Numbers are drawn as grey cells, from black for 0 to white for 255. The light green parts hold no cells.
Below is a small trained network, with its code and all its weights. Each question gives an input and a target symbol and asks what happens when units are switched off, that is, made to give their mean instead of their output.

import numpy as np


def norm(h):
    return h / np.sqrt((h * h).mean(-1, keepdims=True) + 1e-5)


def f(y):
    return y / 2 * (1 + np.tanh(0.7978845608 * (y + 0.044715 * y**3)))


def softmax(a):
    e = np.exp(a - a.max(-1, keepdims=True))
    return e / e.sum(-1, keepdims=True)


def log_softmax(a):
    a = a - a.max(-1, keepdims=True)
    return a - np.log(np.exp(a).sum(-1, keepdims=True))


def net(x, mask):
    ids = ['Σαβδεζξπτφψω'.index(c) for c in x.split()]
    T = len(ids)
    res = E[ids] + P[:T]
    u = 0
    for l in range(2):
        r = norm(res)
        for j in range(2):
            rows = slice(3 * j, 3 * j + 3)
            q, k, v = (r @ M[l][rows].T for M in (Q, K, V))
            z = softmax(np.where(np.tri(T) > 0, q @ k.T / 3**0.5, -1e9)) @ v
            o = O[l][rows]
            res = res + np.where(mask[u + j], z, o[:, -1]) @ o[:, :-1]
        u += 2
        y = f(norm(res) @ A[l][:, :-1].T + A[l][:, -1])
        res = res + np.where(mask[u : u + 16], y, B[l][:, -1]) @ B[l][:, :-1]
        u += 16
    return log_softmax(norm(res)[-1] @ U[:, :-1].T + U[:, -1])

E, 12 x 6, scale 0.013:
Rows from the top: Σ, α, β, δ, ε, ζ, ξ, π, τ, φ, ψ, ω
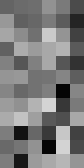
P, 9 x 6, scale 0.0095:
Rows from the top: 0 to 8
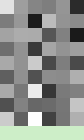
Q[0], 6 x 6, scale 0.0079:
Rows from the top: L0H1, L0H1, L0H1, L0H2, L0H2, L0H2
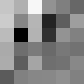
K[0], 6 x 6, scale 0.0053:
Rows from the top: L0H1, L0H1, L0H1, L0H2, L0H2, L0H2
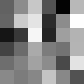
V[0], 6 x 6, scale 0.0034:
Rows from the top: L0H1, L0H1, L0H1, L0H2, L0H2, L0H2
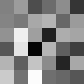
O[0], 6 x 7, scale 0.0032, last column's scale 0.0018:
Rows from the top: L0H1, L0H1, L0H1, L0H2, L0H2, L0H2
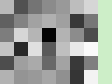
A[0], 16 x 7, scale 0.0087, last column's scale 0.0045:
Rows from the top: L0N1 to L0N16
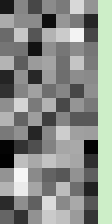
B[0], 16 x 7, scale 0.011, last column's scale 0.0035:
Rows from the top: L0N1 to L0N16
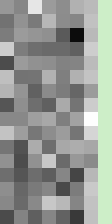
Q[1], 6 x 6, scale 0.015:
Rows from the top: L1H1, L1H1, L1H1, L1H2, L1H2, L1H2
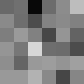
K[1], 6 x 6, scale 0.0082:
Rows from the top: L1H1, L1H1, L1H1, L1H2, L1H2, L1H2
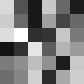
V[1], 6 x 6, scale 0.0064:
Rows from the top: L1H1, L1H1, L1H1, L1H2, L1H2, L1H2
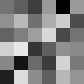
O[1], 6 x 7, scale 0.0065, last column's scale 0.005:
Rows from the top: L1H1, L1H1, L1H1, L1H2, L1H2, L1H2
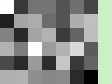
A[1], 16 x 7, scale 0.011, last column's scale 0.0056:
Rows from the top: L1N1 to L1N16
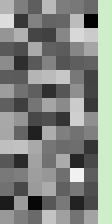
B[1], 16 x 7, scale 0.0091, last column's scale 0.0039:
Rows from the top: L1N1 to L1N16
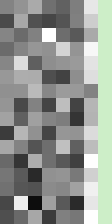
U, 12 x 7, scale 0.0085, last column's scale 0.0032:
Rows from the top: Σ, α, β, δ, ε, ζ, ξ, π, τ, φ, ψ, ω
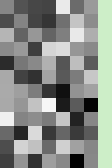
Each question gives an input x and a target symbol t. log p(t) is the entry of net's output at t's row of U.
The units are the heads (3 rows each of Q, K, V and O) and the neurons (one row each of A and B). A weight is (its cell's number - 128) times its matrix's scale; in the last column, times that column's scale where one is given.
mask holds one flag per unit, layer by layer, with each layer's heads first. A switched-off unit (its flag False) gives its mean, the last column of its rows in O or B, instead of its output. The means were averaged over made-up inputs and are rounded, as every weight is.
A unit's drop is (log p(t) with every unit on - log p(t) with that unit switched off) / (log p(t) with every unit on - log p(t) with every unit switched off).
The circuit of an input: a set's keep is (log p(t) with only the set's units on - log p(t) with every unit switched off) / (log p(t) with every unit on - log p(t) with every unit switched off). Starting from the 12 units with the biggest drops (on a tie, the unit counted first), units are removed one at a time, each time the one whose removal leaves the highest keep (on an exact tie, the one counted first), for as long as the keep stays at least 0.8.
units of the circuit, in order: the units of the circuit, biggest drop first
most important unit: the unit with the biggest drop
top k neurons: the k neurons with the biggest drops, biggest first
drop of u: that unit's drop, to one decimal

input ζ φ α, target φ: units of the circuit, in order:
[L1H2, L1N12]
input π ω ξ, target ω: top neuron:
[L0N11]
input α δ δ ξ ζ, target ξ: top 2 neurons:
[L0N14, L0N1]
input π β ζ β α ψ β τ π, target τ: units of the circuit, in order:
[L1H2, L1N11, L1H1]
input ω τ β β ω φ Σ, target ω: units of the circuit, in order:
[L1H2, L1N15]
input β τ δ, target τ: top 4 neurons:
[L0N7, L0N14, L1N11, L0N15]
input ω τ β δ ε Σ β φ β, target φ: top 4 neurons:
[L0N11, L0N1, L1N12, L1N6]
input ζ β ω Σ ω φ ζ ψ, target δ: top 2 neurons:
[L1N3, L0N3]
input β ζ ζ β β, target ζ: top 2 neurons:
[L0N14, L1N13]
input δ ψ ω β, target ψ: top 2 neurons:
[L1N10, L1N16]
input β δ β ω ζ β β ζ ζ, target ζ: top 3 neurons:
[L0N14, L0N2, L1N13]
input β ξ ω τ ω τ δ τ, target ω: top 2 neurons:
[L0N13, L1N15]
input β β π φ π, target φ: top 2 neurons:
[L0N11, L0N1]
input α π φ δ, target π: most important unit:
L0N3
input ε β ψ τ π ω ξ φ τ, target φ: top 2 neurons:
[L0N13, L0N11]
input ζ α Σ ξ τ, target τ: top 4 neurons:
[L0N14, L0N13, L1N11, L0N2]
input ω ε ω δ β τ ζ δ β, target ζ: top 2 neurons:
[L0N3, L0N14]
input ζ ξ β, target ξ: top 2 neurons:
[L0N1, L0N14]
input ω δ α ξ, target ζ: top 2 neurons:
[L1N13, L1N9]
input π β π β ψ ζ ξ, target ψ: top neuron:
[L0N6]
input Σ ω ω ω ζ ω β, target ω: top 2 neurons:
[L0N1, L0N11]
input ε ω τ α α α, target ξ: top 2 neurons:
[L0N4, L1N2]
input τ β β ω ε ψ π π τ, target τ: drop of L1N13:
0.0
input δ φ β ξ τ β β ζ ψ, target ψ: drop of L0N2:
0.4
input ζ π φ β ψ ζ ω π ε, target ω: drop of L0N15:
0.1
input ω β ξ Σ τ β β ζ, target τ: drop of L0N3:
0.2
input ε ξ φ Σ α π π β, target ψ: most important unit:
L1N10
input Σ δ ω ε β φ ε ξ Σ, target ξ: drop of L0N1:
1.4
